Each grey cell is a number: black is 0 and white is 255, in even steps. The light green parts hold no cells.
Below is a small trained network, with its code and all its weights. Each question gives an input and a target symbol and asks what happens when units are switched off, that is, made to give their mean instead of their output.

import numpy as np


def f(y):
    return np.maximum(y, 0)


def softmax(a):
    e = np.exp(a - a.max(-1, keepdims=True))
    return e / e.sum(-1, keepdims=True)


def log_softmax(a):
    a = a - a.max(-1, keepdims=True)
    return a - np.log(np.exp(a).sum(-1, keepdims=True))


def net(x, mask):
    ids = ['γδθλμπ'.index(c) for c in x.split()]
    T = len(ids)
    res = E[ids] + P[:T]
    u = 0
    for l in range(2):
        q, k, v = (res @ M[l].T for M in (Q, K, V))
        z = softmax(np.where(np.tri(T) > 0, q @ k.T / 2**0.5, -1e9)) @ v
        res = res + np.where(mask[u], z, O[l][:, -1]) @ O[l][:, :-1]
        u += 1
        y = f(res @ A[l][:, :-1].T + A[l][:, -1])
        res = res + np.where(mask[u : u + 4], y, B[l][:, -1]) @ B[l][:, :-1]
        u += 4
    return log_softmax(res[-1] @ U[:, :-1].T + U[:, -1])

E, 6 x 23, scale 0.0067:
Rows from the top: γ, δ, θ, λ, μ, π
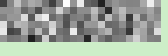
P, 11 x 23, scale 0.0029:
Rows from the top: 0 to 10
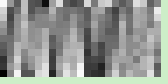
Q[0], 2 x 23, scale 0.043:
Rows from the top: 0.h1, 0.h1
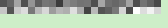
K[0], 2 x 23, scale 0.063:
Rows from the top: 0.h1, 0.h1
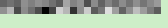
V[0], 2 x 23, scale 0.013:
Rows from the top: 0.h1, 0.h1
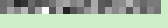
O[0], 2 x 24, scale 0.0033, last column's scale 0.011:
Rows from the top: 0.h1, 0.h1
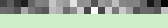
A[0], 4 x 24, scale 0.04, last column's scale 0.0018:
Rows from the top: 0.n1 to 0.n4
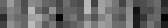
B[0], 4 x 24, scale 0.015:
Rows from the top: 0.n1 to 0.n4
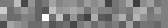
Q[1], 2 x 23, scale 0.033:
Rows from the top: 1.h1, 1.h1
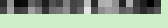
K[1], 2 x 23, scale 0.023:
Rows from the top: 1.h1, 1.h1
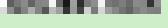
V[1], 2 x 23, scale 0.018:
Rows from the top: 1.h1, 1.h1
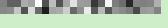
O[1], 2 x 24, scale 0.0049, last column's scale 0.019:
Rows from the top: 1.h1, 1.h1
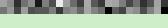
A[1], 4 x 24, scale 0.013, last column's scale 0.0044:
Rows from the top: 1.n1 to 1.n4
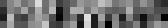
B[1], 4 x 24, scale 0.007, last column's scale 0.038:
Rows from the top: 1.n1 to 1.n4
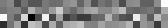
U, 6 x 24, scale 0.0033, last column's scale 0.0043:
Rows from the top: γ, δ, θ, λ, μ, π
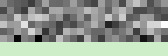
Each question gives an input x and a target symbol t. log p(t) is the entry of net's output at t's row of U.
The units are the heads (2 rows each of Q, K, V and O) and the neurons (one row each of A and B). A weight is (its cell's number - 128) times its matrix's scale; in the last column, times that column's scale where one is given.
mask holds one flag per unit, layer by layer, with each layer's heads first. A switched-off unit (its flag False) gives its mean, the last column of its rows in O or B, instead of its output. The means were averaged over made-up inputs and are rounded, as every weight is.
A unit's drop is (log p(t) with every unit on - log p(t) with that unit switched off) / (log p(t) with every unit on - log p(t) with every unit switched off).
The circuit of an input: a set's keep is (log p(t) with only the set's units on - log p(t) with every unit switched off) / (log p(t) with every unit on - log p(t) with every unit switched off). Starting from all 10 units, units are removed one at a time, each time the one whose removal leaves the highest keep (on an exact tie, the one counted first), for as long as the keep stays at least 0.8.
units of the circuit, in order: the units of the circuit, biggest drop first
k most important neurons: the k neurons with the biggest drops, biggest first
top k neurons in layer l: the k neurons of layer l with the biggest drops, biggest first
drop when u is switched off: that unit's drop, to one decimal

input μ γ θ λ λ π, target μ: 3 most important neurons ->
(1.n4, 1.n1, 1.n2)
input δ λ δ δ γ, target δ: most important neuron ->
(1.n4)
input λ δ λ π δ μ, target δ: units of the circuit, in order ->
(1.n2, 1.h1)
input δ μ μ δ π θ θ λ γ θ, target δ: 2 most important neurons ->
(1.n4, 1.n1)
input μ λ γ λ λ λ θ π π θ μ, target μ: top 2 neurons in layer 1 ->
(1.n4, 1.n1)
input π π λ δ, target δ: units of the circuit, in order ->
(1.h1, 1.n2)
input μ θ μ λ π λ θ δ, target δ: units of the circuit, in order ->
(1.n2, 1.h1)
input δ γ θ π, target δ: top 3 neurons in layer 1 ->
(1.n4, 1.n1, 1.n3)
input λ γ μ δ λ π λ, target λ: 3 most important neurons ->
(1.n1, 1.n2, 1.n4)
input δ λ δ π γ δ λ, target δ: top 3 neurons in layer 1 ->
(1.n4, 1.n1, 1.n3)
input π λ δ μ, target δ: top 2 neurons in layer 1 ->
(1.n2, 1.n3)
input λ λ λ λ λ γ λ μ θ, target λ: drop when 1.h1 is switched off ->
0.3
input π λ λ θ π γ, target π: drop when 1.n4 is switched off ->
0.2
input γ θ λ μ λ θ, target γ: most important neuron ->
(1.n3)
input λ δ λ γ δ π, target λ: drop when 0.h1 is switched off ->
0.2
